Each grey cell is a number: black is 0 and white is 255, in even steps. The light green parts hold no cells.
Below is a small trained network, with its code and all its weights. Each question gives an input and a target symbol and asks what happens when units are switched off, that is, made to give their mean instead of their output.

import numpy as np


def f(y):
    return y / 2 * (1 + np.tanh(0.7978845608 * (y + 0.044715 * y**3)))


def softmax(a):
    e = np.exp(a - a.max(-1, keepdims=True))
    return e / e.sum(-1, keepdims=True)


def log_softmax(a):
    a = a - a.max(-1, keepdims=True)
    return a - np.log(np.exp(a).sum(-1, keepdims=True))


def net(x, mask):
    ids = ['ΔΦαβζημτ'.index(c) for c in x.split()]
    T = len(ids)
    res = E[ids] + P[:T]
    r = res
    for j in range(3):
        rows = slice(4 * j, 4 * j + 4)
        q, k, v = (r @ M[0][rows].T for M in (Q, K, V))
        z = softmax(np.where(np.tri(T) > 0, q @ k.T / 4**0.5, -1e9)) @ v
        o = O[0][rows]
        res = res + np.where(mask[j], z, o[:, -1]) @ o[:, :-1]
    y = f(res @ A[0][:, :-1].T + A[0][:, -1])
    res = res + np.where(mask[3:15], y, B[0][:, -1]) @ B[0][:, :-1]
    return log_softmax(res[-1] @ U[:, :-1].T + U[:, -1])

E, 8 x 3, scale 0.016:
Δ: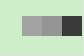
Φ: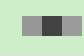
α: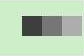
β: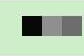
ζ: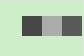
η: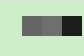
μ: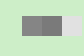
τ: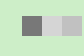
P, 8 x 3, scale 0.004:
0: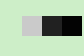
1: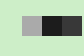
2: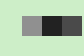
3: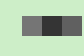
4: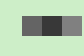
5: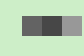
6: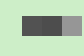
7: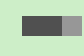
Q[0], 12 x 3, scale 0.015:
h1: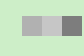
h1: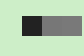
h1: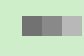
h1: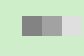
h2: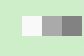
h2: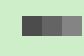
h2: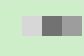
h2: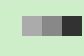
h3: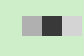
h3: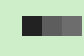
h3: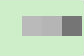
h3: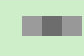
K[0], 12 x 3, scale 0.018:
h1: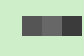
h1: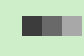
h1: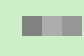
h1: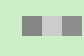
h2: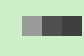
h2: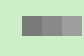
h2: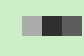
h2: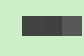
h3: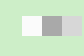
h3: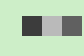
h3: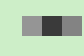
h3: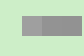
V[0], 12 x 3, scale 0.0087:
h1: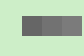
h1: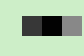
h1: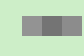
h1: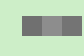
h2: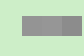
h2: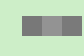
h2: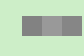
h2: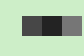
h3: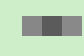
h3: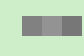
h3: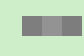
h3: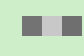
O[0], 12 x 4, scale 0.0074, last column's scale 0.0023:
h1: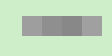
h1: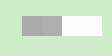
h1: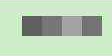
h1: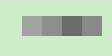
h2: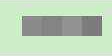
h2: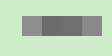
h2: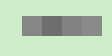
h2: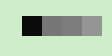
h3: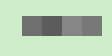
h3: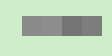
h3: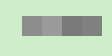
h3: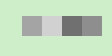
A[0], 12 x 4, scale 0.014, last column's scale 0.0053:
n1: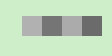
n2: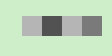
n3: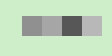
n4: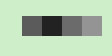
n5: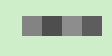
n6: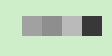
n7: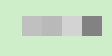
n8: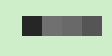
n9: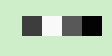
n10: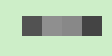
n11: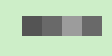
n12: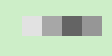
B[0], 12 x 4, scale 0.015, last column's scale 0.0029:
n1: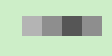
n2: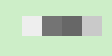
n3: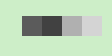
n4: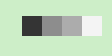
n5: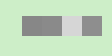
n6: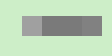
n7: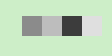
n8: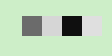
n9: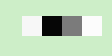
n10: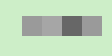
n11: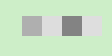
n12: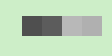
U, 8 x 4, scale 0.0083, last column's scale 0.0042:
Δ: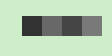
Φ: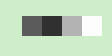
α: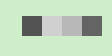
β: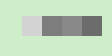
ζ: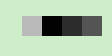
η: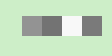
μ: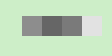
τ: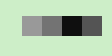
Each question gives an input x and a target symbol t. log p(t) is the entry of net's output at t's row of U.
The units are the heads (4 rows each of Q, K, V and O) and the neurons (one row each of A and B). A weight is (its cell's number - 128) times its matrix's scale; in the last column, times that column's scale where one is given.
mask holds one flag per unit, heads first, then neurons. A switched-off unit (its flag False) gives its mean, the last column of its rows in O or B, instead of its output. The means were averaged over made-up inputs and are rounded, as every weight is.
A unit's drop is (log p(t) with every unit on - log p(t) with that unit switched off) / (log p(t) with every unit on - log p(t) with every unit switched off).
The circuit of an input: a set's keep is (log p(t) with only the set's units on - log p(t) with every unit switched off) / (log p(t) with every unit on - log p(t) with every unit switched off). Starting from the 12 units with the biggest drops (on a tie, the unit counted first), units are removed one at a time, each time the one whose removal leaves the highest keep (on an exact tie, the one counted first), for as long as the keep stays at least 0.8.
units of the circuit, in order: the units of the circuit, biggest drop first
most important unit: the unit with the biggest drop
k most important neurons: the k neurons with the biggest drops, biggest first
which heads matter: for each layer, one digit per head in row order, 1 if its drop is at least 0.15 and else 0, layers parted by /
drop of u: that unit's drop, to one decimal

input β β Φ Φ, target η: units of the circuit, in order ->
h3, h1, n5
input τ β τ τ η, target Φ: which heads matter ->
100
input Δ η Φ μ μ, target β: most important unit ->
n2
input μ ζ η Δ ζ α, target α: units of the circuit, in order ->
n9, n11
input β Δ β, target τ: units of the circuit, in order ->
n8, n9
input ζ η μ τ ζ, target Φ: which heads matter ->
010
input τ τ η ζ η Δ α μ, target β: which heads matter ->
010
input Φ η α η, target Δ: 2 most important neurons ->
n8, n4
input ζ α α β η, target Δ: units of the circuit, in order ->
h2, n4
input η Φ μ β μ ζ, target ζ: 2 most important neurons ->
n9, n4
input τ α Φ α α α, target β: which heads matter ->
110
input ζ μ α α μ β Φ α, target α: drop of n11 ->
0.2
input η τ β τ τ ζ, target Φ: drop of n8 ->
0.3
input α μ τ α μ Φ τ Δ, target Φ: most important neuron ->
n8
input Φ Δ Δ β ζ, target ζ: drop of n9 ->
1.3
